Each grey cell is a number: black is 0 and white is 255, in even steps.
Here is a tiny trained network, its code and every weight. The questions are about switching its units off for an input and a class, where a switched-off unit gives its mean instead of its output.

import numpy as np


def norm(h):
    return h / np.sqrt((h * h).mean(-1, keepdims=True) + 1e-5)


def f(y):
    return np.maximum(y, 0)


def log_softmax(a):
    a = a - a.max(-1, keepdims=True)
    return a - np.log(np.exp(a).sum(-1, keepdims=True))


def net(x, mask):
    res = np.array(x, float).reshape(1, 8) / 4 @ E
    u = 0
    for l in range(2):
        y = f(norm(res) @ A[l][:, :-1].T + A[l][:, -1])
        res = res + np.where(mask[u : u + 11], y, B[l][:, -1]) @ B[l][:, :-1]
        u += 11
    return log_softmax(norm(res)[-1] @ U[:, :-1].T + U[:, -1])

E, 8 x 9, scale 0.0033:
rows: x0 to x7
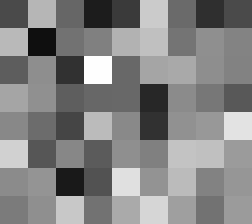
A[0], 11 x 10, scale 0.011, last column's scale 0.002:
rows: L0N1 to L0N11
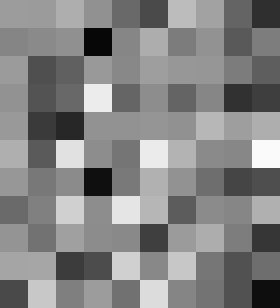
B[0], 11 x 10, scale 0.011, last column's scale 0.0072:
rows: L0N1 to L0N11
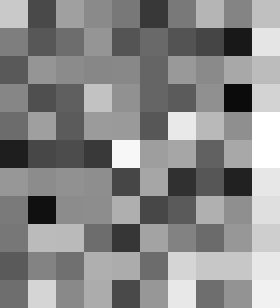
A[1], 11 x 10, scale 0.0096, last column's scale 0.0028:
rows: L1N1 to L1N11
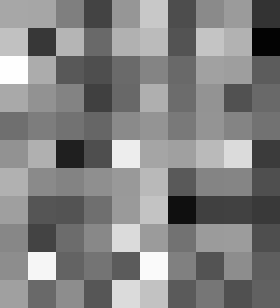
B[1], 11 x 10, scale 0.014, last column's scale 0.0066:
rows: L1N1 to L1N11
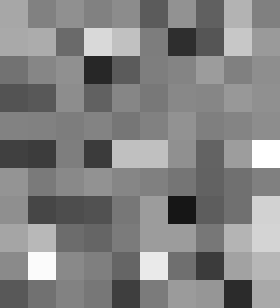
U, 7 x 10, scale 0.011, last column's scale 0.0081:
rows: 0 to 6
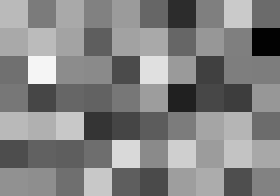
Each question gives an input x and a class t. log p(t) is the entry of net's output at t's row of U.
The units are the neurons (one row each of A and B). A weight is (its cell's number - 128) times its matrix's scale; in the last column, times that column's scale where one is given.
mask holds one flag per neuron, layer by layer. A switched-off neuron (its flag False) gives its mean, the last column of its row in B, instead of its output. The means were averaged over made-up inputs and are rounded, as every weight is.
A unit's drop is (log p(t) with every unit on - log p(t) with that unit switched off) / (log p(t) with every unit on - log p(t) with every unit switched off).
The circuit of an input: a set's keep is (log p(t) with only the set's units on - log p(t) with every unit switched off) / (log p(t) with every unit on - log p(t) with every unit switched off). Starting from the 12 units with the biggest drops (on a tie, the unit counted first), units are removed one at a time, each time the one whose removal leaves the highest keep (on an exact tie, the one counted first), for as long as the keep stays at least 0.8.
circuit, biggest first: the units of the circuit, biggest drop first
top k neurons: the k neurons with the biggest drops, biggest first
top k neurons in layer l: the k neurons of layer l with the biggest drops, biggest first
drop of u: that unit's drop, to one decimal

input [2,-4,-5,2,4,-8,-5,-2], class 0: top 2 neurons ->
L0N11; L0N9
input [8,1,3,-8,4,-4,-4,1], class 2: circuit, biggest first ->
L0N11
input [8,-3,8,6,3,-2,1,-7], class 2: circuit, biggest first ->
L0N8; L0N6
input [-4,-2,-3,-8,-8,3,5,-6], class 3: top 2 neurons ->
L0N2; L0N7
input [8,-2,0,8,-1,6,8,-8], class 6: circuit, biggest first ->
L0N10; L0N7; L0N6; L1N6
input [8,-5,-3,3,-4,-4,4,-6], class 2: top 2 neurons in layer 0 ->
L0N11; L0N8
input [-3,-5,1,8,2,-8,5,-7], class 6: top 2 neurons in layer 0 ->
L0N6; L0N5
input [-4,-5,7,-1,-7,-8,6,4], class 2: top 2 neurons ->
L0N11; L0N6
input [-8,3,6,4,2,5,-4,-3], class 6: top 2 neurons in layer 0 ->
L0N4; L0N6
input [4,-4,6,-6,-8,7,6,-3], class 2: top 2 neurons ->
L0N7; L0N11
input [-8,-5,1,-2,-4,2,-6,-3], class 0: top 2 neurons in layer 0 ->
L0N1; L0N11
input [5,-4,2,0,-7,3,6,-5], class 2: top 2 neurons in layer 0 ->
L0N11; L0N10
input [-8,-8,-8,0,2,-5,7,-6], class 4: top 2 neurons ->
L0N6; L0N9
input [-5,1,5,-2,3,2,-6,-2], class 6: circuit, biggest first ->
L1N6
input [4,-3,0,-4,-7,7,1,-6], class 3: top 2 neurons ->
L0N2; L1N8
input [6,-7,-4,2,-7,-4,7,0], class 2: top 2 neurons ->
L0N11; L1N10
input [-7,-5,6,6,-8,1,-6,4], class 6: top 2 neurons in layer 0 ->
L0N4; L0N1
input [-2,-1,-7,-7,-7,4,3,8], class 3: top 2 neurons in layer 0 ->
L0N7; L0N2
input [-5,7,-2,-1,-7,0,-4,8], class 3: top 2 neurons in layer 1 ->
L1N8; L1N11
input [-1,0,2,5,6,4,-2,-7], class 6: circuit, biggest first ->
L0N6
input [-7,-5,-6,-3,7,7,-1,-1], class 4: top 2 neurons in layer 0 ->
L0N6; L0N9
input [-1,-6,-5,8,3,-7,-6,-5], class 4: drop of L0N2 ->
0.2
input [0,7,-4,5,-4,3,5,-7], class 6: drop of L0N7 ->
0.5
